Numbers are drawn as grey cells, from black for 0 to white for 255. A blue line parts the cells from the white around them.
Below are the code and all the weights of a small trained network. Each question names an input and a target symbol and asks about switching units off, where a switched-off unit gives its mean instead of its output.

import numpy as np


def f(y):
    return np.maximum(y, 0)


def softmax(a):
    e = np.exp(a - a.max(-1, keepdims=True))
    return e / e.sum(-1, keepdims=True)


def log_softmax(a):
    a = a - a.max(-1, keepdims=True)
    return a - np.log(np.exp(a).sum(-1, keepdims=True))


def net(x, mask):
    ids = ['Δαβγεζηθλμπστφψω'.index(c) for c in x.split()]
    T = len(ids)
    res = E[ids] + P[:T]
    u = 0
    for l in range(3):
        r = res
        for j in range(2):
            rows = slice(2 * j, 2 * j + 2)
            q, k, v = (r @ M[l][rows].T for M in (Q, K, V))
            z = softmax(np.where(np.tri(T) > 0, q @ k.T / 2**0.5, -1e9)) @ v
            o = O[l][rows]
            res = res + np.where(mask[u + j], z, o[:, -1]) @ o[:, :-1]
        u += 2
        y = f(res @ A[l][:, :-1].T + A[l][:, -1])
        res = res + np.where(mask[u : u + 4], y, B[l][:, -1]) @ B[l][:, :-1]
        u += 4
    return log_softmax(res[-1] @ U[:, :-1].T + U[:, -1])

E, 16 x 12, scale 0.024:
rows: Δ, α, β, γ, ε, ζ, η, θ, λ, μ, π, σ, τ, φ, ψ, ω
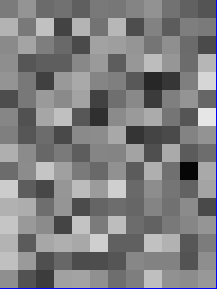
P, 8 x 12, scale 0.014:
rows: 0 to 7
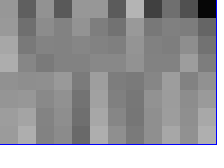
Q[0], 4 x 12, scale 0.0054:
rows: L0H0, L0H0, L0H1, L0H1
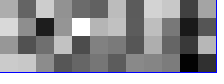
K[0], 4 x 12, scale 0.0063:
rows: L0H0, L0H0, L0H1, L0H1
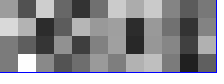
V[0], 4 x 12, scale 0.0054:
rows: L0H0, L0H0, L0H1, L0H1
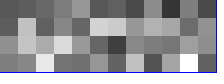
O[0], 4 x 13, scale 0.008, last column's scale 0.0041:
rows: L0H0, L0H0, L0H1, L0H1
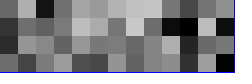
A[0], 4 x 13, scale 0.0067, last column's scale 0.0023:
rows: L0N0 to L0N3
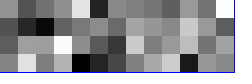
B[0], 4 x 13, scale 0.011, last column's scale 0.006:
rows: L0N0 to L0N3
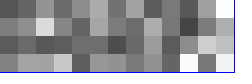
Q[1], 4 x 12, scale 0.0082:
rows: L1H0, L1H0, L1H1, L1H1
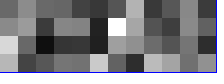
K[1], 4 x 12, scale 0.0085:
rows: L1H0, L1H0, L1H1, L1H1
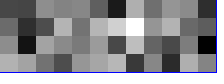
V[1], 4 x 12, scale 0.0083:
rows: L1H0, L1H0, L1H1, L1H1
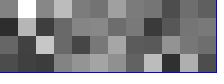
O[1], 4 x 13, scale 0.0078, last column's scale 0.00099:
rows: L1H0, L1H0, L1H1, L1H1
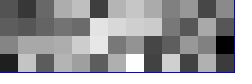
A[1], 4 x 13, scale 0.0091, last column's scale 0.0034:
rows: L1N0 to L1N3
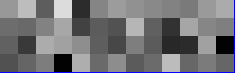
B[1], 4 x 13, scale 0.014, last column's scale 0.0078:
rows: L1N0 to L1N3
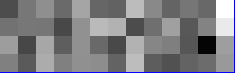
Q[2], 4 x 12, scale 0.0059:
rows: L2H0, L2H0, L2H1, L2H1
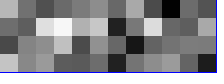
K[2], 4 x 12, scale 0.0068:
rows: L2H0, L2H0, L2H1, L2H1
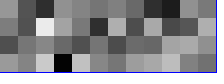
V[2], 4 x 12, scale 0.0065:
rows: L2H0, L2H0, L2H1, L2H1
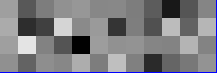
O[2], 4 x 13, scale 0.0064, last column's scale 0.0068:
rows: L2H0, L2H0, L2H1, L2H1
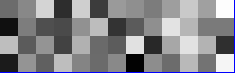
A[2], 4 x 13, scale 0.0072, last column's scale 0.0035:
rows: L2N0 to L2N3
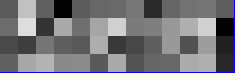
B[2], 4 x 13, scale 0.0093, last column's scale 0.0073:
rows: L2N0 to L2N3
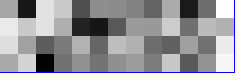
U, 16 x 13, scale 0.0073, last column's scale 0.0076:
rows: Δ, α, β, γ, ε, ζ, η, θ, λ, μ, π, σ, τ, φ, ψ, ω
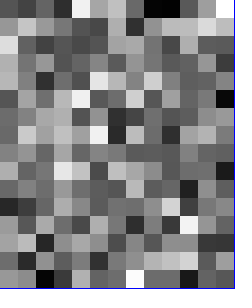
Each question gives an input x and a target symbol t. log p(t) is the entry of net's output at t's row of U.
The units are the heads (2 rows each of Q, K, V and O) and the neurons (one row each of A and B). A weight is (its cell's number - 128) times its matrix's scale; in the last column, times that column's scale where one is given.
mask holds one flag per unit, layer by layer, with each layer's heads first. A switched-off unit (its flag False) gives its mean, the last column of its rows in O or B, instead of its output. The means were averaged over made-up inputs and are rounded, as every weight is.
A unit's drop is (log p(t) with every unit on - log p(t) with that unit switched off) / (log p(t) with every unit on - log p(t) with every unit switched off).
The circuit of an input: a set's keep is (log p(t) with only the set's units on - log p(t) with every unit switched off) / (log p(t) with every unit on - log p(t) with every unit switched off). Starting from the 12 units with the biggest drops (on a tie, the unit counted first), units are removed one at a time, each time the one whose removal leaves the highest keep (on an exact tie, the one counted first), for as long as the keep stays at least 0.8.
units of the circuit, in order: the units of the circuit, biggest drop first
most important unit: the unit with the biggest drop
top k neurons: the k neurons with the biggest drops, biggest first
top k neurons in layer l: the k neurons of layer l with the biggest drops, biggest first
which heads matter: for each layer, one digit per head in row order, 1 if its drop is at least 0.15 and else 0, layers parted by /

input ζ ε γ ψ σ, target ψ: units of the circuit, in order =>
(L1N0; L0N3; L1H1)
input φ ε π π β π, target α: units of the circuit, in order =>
(L2N1; L1N2)
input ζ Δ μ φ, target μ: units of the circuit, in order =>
(L1H0; L2H0)
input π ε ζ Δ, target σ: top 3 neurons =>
(L1N0; L2N0; L2N2)
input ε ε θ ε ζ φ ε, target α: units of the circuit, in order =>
(L2N1)
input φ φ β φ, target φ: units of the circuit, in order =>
(L1H0; L2H0; L2N2)
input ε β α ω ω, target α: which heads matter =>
00 / 10 / 10
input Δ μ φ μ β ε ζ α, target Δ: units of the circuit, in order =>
(L0N3; L1N3)
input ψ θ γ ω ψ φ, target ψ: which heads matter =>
00 / 10 / 00
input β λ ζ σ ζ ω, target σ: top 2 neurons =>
(L0N3; L0N0)
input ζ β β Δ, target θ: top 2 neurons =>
(L0N0; L0N2)
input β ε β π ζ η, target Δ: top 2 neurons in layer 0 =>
(L0N2; L0N3)
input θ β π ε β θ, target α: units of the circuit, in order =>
(L1N0; L1H1; L2N1)
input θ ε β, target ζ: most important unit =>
L1H1
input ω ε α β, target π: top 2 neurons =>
(L1N0; L0N1)
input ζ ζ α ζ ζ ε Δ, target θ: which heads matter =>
00 / 01 / 00
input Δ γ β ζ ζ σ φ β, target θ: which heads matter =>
10 / 01 / 00
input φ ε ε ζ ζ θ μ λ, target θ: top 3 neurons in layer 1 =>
(L1N0; L1N1; L1N2)
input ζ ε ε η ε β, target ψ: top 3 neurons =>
(L1N0; L0N3; L0N0)
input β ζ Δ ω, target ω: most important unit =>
L0H0
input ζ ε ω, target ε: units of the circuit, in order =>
(L0N1; L1H0)
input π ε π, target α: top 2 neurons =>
(L1N0; L1N2)
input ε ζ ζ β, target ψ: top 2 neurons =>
(L1N0; L0N0)
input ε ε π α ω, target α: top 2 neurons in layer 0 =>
(L0N0; L0N3)
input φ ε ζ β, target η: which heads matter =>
00 / 10 / 00
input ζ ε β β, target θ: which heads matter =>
01 / 01 / 00
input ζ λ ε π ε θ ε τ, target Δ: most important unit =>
L0H0
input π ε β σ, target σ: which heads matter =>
00 / 01 / 00
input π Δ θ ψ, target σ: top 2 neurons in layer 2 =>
(L2N0; L2N2)
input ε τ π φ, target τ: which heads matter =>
10 / 01 / 00
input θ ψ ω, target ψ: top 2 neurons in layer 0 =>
(L0N1; L0N3)
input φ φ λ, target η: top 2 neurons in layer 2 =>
(L2N0; L2N3)
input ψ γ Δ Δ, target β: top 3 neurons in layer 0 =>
(L0N0; L0N1; L0N2)
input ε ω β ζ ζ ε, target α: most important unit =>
L2N1
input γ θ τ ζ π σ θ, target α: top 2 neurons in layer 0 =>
(L0N0; L0N1)
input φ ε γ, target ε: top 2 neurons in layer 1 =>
(L1N0; L1N2)
